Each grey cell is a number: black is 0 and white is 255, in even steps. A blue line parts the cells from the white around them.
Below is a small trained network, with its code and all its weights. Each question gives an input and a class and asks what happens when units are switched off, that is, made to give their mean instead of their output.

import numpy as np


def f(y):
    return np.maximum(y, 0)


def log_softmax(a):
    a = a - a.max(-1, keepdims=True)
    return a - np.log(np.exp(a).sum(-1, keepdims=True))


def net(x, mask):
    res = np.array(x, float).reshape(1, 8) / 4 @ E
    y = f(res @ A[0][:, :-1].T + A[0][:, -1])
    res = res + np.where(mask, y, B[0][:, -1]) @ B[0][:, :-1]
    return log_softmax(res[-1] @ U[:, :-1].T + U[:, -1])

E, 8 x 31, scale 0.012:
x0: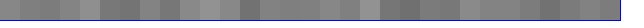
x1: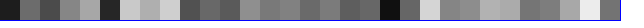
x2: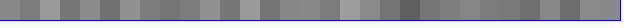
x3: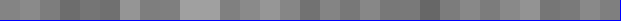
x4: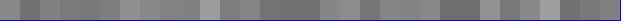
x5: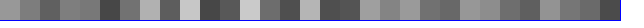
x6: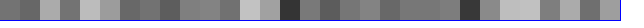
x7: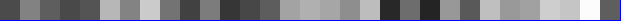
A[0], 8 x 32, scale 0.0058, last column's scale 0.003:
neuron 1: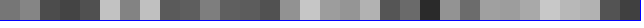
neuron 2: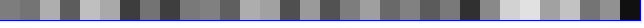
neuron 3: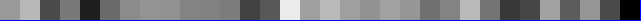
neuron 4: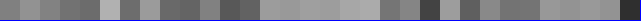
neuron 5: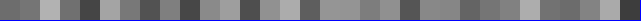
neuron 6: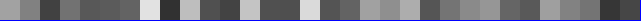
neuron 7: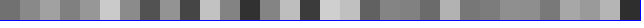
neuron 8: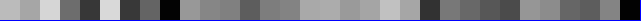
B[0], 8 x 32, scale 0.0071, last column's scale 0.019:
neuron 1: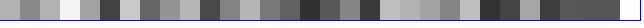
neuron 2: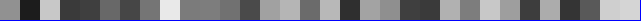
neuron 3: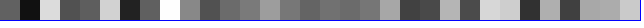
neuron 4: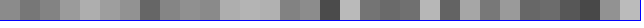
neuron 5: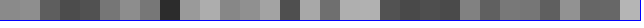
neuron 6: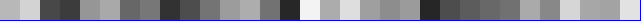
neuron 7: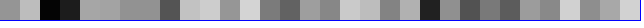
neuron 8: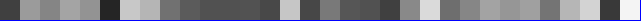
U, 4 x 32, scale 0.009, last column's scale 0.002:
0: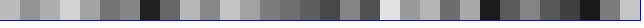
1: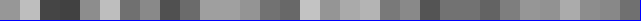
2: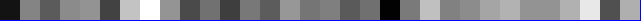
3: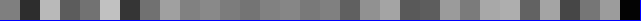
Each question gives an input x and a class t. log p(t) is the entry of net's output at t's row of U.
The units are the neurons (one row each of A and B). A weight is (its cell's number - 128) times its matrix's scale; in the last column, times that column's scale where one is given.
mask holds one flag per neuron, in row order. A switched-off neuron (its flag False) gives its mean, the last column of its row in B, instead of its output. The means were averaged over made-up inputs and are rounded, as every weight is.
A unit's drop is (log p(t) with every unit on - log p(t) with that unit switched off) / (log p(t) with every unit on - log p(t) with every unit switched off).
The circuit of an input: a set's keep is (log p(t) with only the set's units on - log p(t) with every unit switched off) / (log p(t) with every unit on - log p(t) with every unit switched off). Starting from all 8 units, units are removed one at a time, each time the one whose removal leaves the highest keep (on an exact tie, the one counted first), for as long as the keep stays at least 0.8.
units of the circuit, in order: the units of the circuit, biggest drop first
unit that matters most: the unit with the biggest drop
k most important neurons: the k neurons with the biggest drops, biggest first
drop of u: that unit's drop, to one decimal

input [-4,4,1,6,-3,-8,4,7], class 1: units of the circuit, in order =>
neuron 7
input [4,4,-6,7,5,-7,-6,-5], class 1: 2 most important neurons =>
neuron 1; neuron 7
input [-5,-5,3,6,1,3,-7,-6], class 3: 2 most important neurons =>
neuron 3; neuron 1
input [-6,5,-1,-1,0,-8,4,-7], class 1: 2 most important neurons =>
neuron 1; neuron 7
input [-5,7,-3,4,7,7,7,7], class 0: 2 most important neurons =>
neuron 1; neuron 8
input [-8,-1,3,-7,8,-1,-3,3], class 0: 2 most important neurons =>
neuron 2; neuron 1
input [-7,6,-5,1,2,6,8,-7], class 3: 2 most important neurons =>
neuron 1; neuron 8
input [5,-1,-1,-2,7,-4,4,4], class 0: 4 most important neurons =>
neuron 1; neuron 6; neuron 3; neuron 4
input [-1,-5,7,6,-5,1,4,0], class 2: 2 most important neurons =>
neuron 8; neuron 3
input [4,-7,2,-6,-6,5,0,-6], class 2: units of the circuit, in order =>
neuron 8; neuron 1
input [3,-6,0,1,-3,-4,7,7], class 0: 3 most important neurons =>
neuron 1; neuron 4; neuron 3
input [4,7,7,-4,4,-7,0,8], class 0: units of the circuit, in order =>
neuron 1; neuron 8
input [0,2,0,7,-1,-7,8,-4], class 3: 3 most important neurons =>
neuron 2; neuron 6; neuron 1
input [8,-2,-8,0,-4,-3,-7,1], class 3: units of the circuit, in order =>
neuron 3
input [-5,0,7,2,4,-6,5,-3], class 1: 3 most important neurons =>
neuron 1; neuron 3; neuron 7
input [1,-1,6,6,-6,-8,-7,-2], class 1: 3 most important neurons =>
neuron 7; neuron 2; neuron 5
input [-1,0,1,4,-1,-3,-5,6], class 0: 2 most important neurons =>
neuron 1; neuron 2
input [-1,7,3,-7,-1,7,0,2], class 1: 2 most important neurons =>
neuron 6; neuron 8
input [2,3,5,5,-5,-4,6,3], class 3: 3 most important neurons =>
neuron 2; neuron 8; neuron 6
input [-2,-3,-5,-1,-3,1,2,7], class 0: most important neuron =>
neuron 1
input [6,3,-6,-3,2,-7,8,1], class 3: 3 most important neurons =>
neuron 2; neuron 6; neuron 8
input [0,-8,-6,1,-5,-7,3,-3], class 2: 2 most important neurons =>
neuron 8; neuron 6
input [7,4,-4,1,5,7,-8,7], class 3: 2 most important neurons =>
neuron 3; neuron 7
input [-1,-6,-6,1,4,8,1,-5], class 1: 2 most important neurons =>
neuron 6; neuron 1
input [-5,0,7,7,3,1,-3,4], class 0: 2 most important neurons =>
neuron 1; neuron 2
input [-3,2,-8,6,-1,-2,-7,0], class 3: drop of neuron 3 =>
0.2
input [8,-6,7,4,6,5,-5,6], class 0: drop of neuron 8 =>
0.0
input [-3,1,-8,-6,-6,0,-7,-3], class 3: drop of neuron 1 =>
0.1
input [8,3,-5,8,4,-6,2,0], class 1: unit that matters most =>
neuron 8
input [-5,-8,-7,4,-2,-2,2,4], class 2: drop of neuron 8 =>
1.4
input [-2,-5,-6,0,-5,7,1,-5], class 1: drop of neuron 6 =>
0.5
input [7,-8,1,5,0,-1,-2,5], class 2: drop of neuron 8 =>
1.7
